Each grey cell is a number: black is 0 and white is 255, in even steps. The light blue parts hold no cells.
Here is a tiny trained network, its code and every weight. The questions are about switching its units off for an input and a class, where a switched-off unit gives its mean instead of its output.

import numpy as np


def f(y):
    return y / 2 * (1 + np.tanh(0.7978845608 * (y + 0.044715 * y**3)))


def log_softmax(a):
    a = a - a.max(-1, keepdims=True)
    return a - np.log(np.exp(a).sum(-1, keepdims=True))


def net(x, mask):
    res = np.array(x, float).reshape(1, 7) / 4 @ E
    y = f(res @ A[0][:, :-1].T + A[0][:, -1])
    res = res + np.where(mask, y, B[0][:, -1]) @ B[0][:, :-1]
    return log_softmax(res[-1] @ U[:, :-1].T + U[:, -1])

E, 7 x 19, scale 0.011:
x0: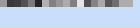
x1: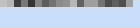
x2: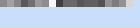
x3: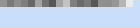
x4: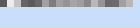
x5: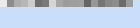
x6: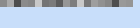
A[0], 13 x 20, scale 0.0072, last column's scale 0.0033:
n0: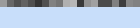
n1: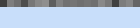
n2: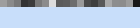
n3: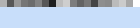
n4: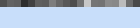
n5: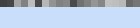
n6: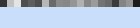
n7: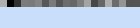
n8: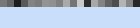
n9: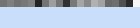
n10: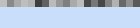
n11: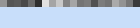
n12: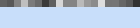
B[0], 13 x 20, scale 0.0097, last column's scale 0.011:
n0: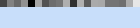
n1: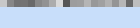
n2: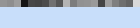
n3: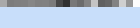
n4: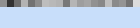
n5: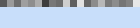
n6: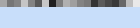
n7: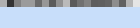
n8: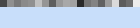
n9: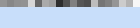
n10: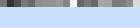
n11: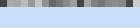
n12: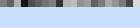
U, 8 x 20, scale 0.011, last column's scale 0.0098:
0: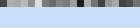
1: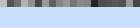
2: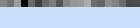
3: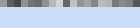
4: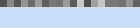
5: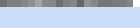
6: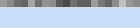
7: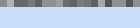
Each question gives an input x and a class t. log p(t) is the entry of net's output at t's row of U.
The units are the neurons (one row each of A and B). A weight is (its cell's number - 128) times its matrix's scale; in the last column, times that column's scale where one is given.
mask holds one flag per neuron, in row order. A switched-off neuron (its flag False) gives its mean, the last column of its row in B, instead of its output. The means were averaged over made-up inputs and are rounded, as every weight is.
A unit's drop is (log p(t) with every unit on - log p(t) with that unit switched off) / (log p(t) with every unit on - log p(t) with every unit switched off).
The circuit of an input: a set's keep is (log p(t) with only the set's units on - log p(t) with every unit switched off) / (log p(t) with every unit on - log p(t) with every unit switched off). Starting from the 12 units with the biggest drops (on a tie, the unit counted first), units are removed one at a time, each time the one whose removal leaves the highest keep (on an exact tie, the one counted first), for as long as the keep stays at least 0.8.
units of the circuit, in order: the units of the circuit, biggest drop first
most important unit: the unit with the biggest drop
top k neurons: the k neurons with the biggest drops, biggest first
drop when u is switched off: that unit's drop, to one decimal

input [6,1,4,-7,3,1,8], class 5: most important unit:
n8
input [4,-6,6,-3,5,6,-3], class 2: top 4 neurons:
n2; n0; n4; n7
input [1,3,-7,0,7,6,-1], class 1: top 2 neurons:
n6; n2
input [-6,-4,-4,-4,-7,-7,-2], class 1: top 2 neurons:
n7; n8
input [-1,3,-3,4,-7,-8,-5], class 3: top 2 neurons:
n4; n6
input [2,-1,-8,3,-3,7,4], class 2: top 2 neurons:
n12; n4
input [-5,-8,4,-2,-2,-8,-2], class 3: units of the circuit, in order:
n4; n1
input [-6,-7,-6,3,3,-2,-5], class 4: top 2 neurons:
n5; n8
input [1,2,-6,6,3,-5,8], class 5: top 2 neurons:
n2; n8
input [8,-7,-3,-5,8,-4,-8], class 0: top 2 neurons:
n11; n8
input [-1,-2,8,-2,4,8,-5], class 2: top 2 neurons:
n2; n4
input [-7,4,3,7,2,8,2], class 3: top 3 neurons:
n10; n8; n11
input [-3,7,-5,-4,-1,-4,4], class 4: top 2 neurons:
n0; n2
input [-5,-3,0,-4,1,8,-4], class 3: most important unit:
n10
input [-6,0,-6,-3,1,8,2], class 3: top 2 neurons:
n10; n8
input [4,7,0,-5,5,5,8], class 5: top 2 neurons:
n8; n5
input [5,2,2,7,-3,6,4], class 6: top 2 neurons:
n3; n4
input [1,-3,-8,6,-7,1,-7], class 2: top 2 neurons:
n12; n6
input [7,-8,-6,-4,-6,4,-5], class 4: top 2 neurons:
n5; n6
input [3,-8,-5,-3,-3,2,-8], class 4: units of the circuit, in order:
n5
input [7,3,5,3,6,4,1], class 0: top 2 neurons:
n8; n11
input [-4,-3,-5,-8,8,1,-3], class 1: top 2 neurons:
n6; n3
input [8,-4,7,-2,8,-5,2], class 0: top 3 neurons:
n8; n11; n7
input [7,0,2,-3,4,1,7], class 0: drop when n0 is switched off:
0.0
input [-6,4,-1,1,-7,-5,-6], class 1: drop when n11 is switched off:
0.2
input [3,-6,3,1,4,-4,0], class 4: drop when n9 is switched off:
0.1
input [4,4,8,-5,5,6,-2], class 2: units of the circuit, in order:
n2
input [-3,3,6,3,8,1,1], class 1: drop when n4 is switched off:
0.0
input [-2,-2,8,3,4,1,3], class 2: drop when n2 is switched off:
0.5
